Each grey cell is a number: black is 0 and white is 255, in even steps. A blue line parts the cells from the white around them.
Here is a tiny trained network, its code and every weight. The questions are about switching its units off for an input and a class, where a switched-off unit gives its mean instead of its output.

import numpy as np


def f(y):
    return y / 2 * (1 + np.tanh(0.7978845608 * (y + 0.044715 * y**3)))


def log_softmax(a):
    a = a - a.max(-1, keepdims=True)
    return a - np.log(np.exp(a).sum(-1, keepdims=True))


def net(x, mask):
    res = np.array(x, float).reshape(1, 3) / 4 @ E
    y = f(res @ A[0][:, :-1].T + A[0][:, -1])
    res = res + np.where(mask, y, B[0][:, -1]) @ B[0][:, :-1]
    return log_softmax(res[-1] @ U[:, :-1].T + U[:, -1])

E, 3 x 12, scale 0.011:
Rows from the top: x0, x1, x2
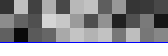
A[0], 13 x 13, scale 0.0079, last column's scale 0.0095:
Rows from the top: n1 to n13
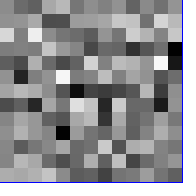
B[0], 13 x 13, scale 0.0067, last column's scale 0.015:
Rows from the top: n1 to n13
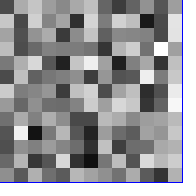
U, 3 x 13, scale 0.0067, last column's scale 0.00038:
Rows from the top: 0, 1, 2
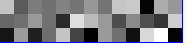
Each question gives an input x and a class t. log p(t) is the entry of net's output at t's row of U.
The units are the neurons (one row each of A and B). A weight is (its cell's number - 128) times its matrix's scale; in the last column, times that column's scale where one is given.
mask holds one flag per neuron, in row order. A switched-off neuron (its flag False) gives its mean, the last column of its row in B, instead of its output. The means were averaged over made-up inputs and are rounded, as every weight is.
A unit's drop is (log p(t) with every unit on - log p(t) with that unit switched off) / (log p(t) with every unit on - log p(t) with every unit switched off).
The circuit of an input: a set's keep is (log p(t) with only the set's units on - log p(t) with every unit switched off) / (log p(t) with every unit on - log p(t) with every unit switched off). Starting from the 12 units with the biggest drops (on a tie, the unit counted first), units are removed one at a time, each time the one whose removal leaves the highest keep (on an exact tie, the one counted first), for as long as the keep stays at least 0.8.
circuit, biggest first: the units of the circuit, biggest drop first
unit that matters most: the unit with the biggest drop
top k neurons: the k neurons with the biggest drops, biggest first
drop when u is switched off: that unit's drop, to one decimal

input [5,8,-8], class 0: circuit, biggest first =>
n4
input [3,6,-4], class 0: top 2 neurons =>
n4, n5
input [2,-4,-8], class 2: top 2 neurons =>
n12, n10
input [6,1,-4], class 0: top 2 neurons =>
n8, n6
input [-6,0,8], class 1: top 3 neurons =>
n12, n3, n10
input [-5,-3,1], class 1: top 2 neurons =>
n5, n12
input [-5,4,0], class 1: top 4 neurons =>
n12, n10, n3, n9
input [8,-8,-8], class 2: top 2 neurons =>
n12, n10
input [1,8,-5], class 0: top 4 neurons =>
n4, n5, n6, n3
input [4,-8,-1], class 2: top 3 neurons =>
n12, n10, n7
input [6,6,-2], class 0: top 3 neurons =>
n4, n8, n5
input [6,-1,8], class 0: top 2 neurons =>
n8, n5
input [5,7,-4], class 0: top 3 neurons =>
n4, n5, n8
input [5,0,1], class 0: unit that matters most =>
n8
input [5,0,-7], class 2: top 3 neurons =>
n12, n10, n2
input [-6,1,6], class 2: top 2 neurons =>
n6, n7
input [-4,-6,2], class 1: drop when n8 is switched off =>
0.2
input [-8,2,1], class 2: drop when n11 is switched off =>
0.3
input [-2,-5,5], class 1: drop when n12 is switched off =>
0.1
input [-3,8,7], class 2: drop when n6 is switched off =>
0.0
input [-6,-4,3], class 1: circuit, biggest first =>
n5
